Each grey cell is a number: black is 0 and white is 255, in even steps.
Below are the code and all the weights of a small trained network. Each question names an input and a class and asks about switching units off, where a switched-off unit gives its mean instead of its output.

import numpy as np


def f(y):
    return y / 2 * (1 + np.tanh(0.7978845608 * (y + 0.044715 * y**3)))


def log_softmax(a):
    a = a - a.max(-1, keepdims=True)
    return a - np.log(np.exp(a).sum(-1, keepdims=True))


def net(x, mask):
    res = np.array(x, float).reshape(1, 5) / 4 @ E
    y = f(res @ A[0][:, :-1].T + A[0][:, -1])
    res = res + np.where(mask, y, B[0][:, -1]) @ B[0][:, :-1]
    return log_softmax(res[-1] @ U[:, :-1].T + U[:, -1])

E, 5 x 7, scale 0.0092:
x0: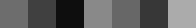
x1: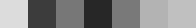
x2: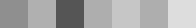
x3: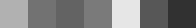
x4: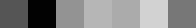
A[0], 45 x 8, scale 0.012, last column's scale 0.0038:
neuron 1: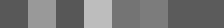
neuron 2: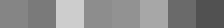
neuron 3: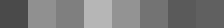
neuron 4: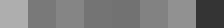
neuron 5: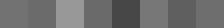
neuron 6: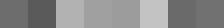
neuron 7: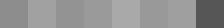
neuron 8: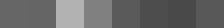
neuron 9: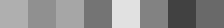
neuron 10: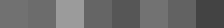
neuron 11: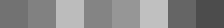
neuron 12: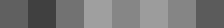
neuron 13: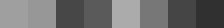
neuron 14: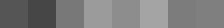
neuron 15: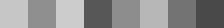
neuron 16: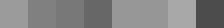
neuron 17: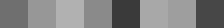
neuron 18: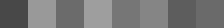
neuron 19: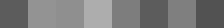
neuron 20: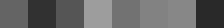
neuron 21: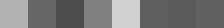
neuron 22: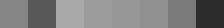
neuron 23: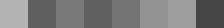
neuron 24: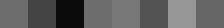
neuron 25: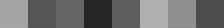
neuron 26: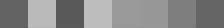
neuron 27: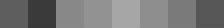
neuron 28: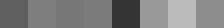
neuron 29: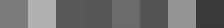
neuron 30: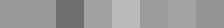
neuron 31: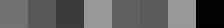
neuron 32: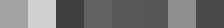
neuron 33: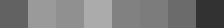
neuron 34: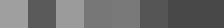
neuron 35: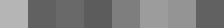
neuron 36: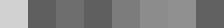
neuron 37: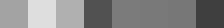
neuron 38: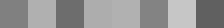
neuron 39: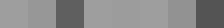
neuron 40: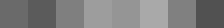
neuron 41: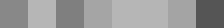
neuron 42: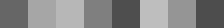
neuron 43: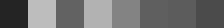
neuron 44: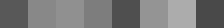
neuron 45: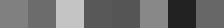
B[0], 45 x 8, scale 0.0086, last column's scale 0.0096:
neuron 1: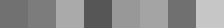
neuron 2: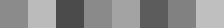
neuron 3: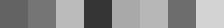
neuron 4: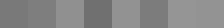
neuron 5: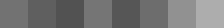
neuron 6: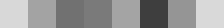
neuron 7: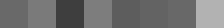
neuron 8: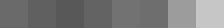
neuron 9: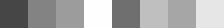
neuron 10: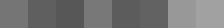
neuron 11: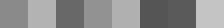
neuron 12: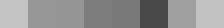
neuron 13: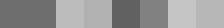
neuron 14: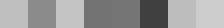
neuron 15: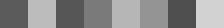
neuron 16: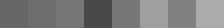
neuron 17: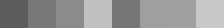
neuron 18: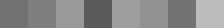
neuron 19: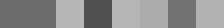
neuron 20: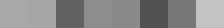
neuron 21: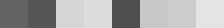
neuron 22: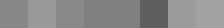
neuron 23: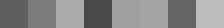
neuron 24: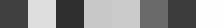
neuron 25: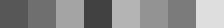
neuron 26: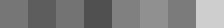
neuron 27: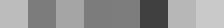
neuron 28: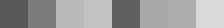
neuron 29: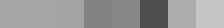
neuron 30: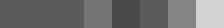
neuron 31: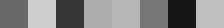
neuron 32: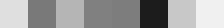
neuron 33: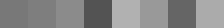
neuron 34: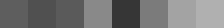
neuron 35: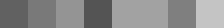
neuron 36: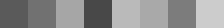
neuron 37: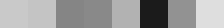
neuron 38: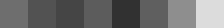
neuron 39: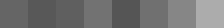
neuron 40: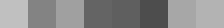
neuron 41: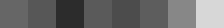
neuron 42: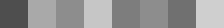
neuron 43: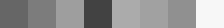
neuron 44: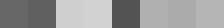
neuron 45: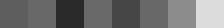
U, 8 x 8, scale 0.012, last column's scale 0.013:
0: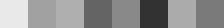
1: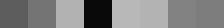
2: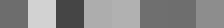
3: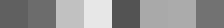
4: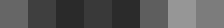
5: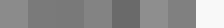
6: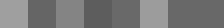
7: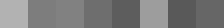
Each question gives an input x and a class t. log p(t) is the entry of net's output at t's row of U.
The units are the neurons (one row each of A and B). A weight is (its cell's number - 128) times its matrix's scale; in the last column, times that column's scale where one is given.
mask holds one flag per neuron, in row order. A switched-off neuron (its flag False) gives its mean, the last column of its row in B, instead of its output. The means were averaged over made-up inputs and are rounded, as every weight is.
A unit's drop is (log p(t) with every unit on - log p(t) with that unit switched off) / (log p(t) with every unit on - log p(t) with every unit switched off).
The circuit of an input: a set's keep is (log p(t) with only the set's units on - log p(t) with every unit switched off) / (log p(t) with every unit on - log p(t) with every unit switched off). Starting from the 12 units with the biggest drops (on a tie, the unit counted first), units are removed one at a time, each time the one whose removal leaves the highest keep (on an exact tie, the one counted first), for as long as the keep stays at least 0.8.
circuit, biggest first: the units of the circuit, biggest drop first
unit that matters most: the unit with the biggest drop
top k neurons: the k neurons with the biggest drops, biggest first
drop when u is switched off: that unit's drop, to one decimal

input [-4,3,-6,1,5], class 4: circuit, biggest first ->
neuron 45
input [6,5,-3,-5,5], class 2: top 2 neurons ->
neuron 24; neuron 31
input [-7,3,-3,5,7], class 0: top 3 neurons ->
neuron 6; neuron 24; neuron 27
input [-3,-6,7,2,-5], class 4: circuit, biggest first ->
neuron 38; neuron 41
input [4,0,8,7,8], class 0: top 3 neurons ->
neuron 14; neuron 27; neuron 12
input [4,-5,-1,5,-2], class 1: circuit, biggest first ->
neuron 43; neuron 3
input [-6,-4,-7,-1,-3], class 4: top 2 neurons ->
neuron 45; neuron 24
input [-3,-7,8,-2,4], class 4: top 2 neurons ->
neuron 41; neuron 38
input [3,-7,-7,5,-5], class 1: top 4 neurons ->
neuron 43; neuron 3; neuron 19; neuron 1
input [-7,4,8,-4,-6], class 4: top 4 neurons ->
neuron 41; neuron 38; neuron 24; neuron 30
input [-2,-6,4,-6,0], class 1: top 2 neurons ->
neuron 43; neuron 9
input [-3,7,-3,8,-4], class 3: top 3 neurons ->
neuron 9; neuron 21; neuron 13
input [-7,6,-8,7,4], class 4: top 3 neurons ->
neuron 45; neuron 34; neuron 24
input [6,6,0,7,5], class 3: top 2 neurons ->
neuron 21; neuron 13
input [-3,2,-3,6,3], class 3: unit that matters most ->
neuron 9
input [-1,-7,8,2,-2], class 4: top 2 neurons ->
neuron 38; neuron 41
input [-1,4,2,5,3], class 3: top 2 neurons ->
neuron 21; neuron 9
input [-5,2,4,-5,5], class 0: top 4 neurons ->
neuron 6; neuron 24; neuron 9; neuron 40
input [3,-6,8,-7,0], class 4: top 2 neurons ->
neuron 38; neuron 41
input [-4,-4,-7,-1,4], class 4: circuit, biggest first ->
neuron 45
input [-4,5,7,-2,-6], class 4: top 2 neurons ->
neuron 41; neuron 38
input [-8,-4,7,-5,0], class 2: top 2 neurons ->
neuron 42; neuron 11
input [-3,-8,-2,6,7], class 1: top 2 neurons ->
neuron 3; neuron 43
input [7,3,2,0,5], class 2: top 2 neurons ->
neuron 24; neuron 31
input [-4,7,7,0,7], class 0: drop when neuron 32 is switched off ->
-0.1
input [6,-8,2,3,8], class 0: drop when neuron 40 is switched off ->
0.2
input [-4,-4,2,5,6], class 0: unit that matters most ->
neuron 6
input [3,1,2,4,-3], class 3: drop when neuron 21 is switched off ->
0.5
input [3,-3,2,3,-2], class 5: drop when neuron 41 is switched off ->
-0.1
